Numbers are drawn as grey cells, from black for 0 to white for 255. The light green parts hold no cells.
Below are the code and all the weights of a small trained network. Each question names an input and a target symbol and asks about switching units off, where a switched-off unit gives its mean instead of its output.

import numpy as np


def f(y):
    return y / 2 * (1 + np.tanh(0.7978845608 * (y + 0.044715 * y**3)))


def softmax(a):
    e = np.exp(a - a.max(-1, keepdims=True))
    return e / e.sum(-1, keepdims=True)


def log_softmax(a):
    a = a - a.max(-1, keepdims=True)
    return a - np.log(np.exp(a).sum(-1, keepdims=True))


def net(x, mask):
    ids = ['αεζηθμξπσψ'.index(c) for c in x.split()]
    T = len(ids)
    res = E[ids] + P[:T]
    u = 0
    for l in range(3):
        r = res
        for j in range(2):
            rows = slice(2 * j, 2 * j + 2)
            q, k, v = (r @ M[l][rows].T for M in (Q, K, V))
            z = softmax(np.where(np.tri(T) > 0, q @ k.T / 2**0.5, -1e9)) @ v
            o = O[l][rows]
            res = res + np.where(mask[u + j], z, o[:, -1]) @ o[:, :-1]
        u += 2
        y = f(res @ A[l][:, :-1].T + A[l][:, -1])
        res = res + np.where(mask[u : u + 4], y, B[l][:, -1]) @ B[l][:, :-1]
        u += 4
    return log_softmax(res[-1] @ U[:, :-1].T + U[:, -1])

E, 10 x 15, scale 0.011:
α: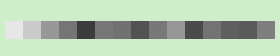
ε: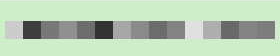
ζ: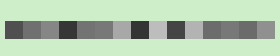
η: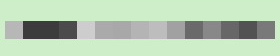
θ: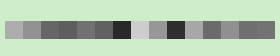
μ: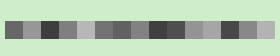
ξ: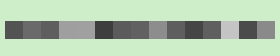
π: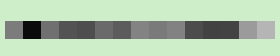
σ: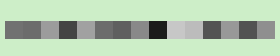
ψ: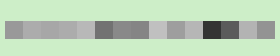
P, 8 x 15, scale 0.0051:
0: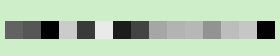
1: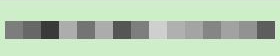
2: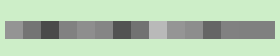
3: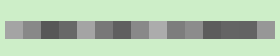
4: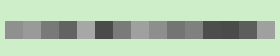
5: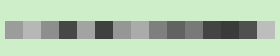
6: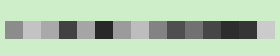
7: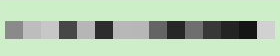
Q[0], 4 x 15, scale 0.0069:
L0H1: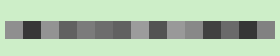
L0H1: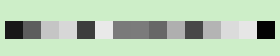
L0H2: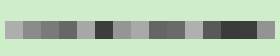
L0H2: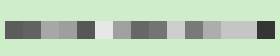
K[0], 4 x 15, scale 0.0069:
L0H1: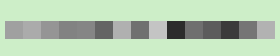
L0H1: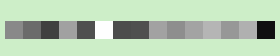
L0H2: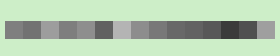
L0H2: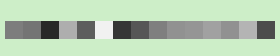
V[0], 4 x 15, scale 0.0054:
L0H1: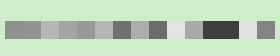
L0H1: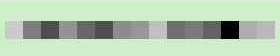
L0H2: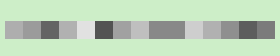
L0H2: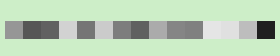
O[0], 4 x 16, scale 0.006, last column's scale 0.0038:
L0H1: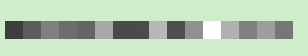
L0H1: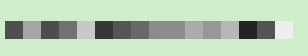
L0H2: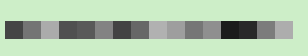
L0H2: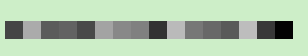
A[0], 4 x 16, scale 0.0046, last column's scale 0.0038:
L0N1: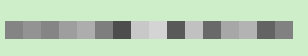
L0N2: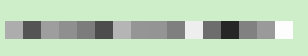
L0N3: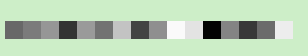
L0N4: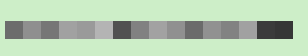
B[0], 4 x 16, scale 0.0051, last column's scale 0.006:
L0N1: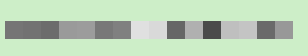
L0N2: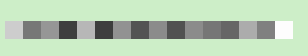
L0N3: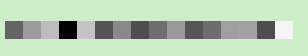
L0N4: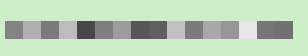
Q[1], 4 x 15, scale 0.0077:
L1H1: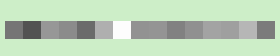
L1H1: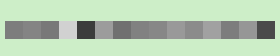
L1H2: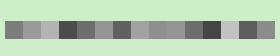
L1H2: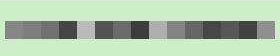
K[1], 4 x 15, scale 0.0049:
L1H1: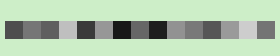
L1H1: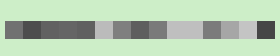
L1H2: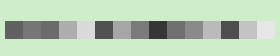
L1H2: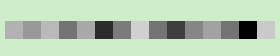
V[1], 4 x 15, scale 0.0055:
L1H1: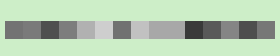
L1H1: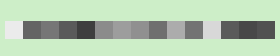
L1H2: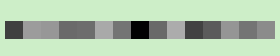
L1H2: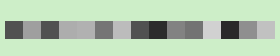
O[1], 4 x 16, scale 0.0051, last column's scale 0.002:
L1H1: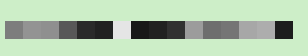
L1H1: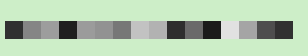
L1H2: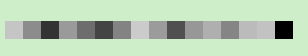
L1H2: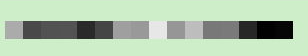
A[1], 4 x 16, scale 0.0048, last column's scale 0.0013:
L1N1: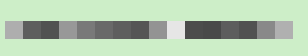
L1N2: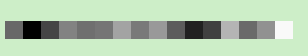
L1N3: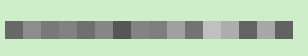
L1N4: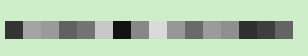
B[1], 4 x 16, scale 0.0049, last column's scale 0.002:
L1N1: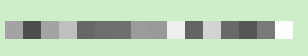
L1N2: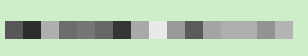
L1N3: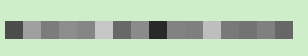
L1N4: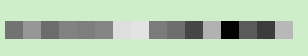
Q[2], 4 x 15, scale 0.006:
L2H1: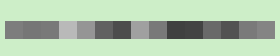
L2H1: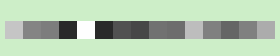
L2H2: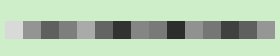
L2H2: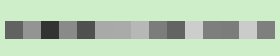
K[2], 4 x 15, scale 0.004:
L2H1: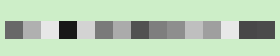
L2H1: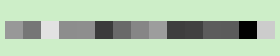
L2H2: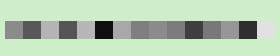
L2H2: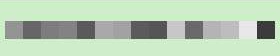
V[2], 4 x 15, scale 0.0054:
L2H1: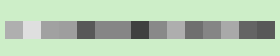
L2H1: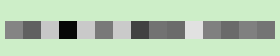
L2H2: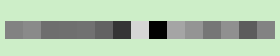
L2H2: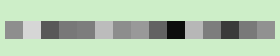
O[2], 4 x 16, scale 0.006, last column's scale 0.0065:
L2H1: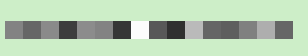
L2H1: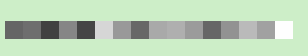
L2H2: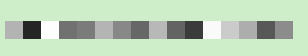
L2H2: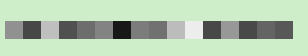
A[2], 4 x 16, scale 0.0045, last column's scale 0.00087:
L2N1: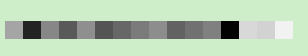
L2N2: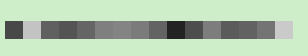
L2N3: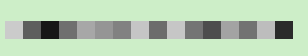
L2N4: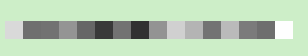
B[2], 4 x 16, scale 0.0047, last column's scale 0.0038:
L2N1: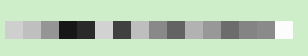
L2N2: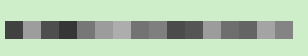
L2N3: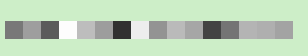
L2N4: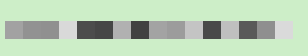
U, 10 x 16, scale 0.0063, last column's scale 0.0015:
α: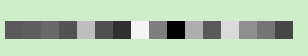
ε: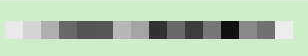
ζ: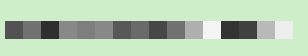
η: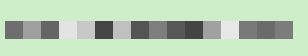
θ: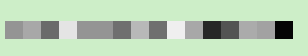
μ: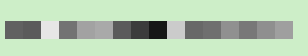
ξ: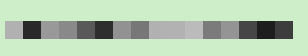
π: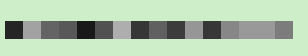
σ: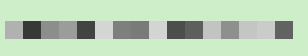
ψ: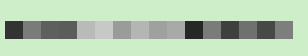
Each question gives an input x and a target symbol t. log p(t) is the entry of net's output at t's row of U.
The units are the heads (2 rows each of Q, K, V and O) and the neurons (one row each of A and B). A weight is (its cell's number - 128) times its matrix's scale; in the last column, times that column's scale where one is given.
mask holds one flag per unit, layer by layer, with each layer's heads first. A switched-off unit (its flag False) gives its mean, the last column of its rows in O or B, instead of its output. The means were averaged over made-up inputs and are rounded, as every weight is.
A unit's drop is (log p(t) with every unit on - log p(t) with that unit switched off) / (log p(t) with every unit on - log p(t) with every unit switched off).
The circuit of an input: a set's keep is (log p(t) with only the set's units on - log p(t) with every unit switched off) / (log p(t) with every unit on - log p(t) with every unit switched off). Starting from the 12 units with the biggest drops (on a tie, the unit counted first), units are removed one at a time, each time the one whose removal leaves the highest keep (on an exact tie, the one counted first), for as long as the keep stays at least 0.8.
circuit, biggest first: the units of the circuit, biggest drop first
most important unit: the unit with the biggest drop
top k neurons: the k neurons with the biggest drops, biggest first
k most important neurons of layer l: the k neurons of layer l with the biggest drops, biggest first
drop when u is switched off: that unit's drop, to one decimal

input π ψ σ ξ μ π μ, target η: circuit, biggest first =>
[L0H2, L2H1]
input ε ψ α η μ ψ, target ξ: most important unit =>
L0H1
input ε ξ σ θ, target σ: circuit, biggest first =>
[L2H2, L0N3, L0H1]
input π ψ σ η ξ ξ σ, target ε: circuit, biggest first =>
[L0H1, L1H1]
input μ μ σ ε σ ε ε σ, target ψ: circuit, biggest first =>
[L1H1, L0N2, L1N4, L1H2]
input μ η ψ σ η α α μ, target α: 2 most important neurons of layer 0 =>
[L0N1, L0N3]
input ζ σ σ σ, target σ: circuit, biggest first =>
[L2H2, L0H1, L0H2]
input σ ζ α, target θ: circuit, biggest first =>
[L2H2, L2N3, L0H1, L1H2]
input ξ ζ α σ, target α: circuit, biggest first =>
[L2H1, L1H1]
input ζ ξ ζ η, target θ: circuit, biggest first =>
[L2N3, L2H2]
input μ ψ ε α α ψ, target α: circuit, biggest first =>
[L0H1, L2H1]
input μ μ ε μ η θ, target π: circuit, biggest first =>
[L1H1, L2H1, L1N1]
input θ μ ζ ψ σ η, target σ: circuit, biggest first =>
[L2H1, L0H2, L0H1]
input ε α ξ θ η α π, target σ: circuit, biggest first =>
[L0H2, L1N2]
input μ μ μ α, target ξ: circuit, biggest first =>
[L1H2, L2N4]
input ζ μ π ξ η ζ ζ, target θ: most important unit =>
L0H2
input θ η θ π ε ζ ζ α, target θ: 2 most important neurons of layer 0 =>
[L0N2, L0N3]
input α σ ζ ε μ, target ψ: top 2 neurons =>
[L0N2, L1N4]
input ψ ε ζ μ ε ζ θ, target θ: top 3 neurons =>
[L0N3, L0N1, L2N3]
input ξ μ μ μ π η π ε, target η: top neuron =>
[L1N2]
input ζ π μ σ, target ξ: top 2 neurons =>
[L2N4, L0N3]
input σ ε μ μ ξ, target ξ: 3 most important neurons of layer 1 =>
[L1N1, L1N2, L1N4]
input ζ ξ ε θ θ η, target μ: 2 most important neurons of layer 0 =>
[L0N3, L0N1]
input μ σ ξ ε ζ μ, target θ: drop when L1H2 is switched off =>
-0.1
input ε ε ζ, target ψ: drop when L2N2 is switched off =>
0.0
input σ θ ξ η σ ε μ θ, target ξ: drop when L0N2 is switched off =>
-0.1
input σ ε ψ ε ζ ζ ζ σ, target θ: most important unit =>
L2H1
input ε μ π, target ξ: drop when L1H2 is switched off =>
0.4
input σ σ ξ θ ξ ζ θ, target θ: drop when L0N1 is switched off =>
0.2
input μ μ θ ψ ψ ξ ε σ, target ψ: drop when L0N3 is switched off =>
0.1
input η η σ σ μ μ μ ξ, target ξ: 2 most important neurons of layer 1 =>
[L1N1, L1N2]
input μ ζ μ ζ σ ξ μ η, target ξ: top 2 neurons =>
[L0N3, L1N1]
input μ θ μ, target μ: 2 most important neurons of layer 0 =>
[L0N1, L0N3]
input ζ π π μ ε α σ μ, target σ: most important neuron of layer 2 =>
[L2N1]
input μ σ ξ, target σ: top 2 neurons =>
[L1N2, L0N3]
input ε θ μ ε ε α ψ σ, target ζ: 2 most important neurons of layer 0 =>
[L0N2, L0N1]
